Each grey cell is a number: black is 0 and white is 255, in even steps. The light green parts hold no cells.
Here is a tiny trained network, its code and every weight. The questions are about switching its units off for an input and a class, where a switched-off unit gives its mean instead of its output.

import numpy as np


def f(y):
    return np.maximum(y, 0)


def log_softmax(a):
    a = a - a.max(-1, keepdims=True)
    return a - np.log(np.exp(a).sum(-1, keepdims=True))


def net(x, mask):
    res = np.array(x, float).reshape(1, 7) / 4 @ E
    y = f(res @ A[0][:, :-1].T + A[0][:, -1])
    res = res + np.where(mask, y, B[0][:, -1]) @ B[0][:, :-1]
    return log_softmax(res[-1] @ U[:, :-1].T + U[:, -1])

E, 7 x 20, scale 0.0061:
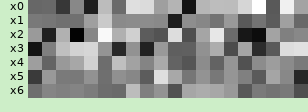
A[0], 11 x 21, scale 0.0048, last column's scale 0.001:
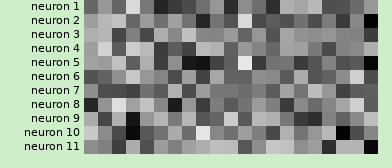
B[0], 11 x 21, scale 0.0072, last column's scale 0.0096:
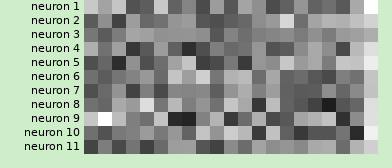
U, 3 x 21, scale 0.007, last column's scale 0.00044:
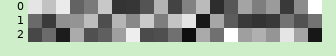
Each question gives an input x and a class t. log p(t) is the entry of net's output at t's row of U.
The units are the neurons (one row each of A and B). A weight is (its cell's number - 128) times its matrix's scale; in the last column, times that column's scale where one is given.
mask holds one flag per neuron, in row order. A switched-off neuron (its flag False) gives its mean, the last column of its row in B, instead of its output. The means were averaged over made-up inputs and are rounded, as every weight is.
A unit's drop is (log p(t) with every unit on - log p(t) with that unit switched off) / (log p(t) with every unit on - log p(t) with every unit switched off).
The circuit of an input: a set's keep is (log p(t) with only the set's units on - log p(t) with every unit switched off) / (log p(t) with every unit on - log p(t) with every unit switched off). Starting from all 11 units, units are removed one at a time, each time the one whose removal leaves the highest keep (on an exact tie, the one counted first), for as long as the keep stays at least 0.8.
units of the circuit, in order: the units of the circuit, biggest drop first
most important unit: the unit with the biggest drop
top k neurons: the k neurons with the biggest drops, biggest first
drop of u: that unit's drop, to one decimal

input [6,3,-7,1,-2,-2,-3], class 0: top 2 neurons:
[neuron 1; neuron 5]
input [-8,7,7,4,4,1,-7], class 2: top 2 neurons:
[neuron 5; neuron 2]
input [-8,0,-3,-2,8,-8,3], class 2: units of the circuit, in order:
[neuron 5]
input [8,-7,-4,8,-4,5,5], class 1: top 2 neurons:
[neuron 8; neuron 6]
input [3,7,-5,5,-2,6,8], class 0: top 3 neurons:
[neuron 10; neuron 1; neuron 4]
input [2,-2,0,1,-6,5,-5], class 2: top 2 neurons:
[neuron 10; neuron 9]
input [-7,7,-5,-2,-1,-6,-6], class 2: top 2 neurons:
[neuron 5; neuron 2]
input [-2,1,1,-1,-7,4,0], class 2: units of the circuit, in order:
[neuron 1; neuron 8]
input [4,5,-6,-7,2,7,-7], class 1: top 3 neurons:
[neuron 10; neuron 9; neuron 7]
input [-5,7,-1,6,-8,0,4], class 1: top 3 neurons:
[neuron 8; neuron 6; neuron 11]
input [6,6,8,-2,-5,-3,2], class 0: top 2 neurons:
[neuron 9; neuron 5]
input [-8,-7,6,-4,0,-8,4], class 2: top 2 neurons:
[neuron 5; neuron 2]
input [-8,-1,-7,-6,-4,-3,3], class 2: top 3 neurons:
[neuron 5; neuron 2; neuron 9]
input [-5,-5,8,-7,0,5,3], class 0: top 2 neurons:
[neuron 9; neuron 8]
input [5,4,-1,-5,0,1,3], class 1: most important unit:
neuron 5
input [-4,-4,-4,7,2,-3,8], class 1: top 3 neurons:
[neuron 8; neuron 6; neuron 9]
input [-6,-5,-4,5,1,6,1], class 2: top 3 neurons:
[neuron 5; neuron 2; neuron 10]
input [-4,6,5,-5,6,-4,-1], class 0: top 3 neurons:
[neuron 9; neuron 8; neuron 6]
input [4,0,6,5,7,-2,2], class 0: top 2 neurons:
[neuron 9; neuron 10]
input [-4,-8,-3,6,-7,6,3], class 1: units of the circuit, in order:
[neuron 8]
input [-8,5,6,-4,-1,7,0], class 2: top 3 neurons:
[neuron 5; neuron 2; neuron 1]
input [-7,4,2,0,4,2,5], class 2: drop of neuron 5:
0.1
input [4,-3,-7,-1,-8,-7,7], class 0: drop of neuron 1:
0.1
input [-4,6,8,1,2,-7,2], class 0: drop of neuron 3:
0.0
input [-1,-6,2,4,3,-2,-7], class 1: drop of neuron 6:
0.1
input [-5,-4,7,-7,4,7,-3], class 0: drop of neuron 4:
-0.1
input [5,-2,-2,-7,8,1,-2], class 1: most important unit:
neuron 10
